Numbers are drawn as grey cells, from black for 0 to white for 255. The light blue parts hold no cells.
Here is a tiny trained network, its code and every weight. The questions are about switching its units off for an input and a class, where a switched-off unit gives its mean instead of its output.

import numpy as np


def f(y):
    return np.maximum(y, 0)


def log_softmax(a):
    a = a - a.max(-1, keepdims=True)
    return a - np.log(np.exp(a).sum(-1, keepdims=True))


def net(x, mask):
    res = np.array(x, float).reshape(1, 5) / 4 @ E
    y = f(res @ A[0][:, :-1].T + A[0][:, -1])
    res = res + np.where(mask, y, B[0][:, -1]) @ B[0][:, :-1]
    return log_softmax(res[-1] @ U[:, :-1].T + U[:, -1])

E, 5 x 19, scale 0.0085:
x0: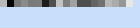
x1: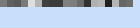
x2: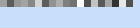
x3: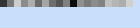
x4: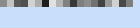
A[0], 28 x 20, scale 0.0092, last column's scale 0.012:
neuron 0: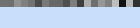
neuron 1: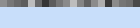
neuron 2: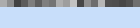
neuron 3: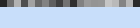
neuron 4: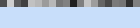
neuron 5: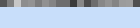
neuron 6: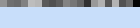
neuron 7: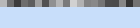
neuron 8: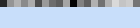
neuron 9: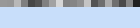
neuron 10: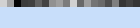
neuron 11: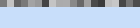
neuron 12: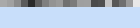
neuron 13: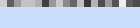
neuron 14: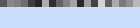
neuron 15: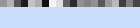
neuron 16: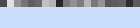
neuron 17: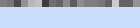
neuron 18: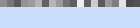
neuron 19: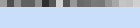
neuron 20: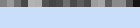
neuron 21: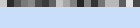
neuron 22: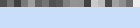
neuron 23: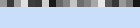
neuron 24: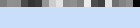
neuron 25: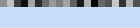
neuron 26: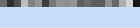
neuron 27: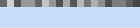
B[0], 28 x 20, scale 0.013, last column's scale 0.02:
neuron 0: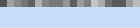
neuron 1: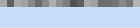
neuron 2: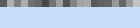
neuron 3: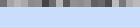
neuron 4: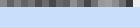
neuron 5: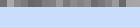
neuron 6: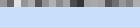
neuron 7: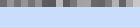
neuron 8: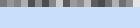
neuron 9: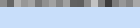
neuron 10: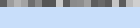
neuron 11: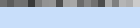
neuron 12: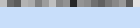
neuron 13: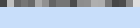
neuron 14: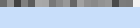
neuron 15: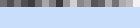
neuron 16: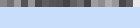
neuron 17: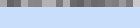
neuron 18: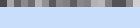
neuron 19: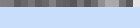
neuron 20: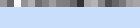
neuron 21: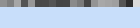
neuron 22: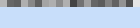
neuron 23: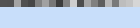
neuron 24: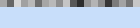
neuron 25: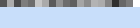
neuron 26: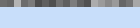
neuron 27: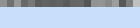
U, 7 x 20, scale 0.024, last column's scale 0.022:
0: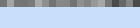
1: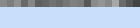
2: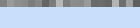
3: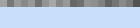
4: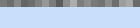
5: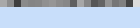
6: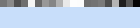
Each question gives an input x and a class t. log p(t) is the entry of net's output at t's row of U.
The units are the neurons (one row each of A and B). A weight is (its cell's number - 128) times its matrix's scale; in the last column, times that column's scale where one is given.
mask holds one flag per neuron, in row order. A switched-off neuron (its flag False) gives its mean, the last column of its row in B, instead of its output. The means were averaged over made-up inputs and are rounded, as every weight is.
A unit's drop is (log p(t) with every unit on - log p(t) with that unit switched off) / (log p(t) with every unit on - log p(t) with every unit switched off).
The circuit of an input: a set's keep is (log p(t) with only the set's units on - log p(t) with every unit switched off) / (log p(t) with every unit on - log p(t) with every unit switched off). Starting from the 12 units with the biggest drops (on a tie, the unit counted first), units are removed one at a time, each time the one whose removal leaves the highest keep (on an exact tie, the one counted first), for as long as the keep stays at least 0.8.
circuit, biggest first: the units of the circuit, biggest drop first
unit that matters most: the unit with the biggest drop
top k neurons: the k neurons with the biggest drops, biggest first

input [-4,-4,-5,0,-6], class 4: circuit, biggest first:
neuron 23
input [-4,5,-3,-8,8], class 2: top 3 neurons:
neuron 10; neuron 2; neuron 7
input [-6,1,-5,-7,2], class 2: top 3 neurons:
neuron 10; neuron 2; neuron 21
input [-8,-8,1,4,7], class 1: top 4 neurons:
neuron 4; neuron 16; neuron 27; neuron 22
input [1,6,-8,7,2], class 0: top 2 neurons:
neuron 25; neuron 0
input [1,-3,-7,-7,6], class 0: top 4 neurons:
neuron 25; neuron 8; neuron 0; neuron 3
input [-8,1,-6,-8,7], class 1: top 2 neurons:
neuron 4; neuron 16
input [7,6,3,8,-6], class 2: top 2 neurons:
neuron 8; neuron 3
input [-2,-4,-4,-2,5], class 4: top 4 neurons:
neuron 11; neuron 15; neuron 13; neuron 18
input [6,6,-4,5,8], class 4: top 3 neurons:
neuron 15; neuron 11; neuron 16
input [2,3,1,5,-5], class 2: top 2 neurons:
neuron 15; neuron 8
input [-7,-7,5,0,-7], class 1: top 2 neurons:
neuron 16; neuron 15
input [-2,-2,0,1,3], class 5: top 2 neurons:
neuron 23; neuron 21
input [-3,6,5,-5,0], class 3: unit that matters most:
neuron 25
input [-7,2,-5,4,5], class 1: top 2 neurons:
neuron 4; neuron 16
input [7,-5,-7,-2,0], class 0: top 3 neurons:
neuron 25; neuron 14; neuron 0
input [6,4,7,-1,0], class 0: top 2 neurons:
neuron 13; neuron 18
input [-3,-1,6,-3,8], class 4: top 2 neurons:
neuron 15; neuron 11
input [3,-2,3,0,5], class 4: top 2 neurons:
neuron 15; neuron 22
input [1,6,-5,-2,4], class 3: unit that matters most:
neuron 6
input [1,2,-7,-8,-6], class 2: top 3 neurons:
neuron 10; neuron 2; neuron 13
